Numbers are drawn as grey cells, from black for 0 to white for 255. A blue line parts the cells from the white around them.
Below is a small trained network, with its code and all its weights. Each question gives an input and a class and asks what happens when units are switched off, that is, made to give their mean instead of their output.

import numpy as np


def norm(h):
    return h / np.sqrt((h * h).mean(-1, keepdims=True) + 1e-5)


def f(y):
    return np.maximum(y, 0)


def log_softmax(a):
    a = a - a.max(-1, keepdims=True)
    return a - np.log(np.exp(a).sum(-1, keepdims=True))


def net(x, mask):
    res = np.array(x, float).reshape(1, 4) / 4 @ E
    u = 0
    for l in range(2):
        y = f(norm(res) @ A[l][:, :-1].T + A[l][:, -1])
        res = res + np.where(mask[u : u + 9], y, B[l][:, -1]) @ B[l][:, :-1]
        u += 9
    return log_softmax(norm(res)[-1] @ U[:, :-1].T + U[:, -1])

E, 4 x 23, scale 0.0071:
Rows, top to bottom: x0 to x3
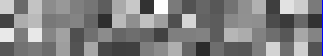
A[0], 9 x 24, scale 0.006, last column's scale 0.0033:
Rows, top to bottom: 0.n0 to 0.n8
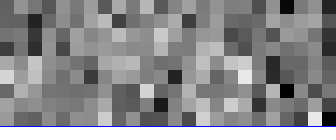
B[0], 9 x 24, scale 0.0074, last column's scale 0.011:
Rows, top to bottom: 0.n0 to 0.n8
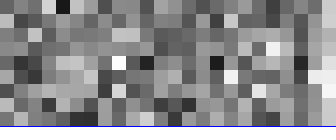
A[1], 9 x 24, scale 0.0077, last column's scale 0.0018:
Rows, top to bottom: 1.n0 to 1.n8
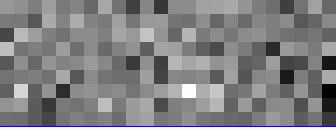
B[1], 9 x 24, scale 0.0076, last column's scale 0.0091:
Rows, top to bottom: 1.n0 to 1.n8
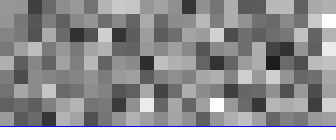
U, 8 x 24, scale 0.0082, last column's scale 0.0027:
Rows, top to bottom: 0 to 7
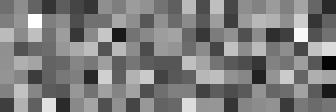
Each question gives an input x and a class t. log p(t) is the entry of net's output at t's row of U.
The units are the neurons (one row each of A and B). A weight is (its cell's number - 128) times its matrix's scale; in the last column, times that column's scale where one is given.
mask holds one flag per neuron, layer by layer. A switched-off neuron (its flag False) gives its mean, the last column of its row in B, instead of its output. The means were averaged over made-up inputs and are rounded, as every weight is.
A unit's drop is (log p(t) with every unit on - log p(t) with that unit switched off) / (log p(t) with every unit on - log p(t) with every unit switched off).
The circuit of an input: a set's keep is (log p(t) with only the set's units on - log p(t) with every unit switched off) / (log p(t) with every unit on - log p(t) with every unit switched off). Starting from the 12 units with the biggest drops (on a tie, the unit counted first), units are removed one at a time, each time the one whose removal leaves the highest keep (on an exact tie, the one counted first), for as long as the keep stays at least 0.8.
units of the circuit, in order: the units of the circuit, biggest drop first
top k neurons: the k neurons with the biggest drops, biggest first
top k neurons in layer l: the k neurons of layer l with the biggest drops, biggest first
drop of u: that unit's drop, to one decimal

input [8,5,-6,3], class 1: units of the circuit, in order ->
0.n5; 0.n4; 0.n1
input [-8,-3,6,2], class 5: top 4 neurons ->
0.n7; 0.n8; 0.n4; 0.n5
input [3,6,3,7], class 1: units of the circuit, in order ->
0.n5; 0.n4
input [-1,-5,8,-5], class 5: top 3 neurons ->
0.n8; 0.n7; 0.n6
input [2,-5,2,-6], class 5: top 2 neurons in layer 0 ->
0.n8; 0.n6
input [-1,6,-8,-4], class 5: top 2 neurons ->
0.n3; 0.n2
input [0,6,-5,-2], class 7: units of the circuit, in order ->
1.n2; 0.n1; 0.n7
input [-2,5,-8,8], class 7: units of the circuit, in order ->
0.n5; 0.n4
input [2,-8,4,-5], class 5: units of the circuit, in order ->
0.n8
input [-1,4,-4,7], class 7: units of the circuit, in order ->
0.n5; 0.n4
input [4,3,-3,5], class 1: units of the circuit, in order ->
0.n5; 0.n4; 0.n1
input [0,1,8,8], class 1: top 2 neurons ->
0.n5; 0.n4
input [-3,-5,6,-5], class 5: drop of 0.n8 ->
0.1
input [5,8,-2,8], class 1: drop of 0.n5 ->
0.2
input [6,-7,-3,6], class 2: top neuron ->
0.n4
